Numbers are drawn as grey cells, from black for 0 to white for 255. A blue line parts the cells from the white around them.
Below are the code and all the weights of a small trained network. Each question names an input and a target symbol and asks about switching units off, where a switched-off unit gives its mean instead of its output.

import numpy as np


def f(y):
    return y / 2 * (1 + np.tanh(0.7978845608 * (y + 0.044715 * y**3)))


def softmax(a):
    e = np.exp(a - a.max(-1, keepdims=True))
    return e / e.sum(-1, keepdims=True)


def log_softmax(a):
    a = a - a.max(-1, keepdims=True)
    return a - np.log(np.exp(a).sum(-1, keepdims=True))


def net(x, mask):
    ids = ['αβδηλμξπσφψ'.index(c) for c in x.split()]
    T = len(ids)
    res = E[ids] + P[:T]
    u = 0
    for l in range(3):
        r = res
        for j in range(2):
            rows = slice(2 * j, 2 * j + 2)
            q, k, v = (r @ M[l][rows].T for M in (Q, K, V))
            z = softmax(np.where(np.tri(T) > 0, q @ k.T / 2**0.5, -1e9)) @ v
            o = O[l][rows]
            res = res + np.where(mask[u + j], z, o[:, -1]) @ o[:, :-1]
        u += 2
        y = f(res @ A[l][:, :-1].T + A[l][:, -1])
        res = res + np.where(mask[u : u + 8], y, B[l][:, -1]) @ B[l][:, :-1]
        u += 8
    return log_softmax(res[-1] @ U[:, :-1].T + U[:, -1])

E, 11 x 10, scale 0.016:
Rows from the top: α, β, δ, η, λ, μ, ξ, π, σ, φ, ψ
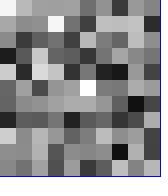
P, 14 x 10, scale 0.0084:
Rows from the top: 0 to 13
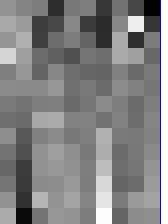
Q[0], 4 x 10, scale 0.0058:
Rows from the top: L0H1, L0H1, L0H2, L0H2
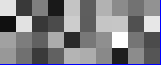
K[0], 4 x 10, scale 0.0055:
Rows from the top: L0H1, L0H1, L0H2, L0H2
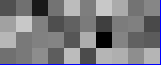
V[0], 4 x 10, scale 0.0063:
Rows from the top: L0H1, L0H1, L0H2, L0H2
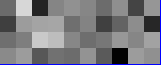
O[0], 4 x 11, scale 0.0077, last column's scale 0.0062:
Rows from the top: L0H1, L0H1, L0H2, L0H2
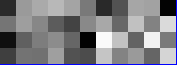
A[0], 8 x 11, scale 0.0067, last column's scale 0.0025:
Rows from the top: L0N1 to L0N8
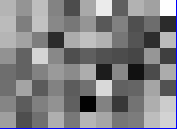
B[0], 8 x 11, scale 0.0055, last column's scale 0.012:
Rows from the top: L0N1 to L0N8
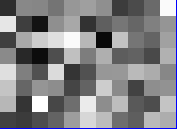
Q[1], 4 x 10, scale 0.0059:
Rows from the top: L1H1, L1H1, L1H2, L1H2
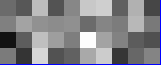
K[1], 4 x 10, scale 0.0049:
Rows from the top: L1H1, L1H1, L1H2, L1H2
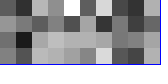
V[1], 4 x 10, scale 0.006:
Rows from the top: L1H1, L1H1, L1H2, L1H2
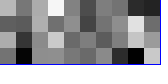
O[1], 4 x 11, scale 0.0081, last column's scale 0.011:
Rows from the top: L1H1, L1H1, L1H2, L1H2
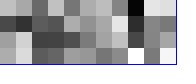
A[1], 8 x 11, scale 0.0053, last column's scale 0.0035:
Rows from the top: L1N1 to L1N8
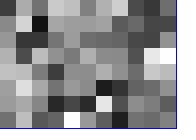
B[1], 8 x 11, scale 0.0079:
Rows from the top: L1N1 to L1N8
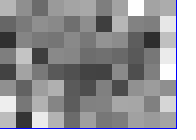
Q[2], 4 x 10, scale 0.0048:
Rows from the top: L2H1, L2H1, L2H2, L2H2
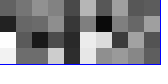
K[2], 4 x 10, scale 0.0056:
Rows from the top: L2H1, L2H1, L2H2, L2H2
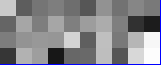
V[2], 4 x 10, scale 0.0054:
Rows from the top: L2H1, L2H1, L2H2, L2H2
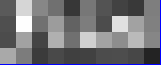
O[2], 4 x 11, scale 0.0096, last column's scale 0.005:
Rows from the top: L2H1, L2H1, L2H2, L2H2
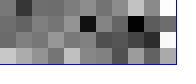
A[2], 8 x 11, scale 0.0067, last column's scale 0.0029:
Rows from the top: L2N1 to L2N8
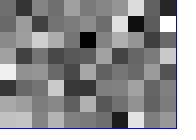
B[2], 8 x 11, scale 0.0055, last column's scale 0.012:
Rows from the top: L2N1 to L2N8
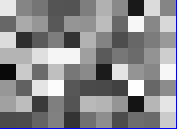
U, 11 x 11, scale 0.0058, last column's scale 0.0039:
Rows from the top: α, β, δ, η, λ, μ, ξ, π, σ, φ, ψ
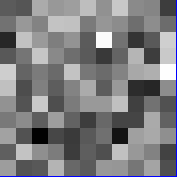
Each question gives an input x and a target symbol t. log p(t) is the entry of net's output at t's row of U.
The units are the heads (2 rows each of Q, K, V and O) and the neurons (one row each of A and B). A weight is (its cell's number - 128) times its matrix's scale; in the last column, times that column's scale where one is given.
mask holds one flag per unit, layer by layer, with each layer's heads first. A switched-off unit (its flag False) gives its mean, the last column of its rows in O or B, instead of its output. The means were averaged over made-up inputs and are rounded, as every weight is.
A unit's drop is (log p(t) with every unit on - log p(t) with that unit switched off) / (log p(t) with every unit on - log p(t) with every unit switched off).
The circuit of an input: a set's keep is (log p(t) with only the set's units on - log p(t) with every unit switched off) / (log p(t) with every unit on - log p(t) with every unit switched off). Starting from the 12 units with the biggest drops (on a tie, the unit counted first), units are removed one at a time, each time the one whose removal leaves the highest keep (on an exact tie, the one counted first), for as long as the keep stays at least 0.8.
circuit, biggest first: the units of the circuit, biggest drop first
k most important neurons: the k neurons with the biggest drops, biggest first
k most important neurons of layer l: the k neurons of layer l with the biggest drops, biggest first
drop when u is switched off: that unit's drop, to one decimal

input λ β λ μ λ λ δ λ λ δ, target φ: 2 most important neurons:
(L0N4; L0N7)
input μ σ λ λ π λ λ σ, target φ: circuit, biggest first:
(L1H2; L0N4; L1N5)
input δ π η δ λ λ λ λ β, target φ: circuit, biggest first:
(L0N4; L1H2; L1N2)
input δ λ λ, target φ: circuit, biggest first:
(L2N5; L0N5)
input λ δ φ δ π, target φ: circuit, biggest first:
(L2N5; L0H1; L1N7; L0N6)
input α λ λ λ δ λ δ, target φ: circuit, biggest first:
(L0N4; L1H2; L1N5)
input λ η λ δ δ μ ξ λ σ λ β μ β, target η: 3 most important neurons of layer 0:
(L0N8; L0N3; L0N7)
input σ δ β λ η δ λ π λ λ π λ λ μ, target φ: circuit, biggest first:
(L1H2; L1N5; L1N2)
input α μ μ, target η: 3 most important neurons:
(L0N7; L0N3; L2N6)
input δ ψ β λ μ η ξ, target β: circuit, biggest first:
(L0N3; L1N1)
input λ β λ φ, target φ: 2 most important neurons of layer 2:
(L2N5; L2N4)
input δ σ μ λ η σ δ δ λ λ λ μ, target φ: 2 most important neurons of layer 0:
(L0N7; L0N4)
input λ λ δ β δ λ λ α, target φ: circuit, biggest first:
(L2N5; L1N5; L0N4)
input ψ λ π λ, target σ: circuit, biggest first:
(L2N8; L2H2; L0N3)
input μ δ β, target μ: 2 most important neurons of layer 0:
(L0N1; L0N8)
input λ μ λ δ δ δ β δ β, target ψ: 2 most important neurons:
(L1N1; L2N3)
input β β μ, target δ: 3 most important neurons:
(L1N1; L2N2; L0N1)
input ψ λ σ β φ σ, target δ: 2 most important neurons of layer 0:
(L0N1; L0N3)
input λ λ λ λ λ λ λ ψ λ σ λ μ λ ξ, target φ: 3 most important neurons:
(L0N7; L1N2; L0N4)
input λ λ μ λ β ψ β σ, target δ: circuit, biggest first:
(L2H1; L0N1; L0H2)
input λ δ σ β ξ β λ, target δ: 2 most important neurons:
(L2N2; L1N3)
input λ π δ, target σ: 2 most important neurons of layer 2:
(L2N4; L2N8)
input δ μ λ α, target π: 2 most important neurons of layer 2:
(L2N8; L2N2)
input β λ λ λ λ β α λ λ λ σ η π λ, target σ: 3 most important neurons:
(L0N6; L2N8; L0N3)
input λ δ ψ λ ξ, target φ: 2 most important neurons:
(L1N2; L0N4)
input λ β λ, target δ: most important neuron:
(L2N2)
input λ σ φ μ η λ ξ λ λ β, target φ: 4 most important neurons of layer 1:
(L1N7; L1N5; L1N2; L1N6)
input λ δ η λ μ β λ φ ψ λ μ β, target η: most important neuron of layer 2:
(L2N6)
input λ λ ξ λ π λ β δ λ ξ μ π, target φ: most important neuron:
(L1N7)
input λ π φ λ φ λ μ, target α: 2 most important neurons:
(L0N3; L1N2)
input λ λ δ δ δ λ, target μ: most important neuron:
(L0N4)
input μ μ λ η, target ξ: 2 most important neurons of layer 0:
(L0N5; L0N3)
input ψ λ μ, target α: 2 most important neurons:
(L0N3; L0N8)
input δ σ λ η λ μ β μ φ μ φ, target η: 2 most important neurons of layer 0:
(L0N7; L0N8)
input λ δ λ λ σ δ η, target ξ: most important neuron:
(L1N7)
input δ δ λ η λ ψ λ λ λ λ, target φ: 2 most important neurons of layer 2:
(L2N5; L2N3)
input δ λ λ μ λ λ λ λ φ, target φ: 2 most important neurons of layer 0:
(L0N4; L0N8)
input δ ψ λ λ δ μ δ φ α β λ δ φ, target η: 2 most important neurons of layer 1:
(L1N8; L1N6)
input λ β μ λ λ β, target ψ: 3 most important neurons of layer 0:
(L0N6; L0N3; L0N8)
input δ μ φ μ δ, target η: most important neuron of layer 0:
(L0N3)
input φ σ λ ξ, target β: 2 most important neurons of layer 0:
(L0N3; L0N8)
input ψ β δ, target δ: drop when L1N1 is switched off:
0.2
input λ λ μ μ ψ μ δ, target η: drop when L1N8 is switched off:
0.1
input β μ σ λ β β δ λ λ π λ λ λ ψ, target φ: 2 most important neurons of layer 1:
(L1N5; L1N7)
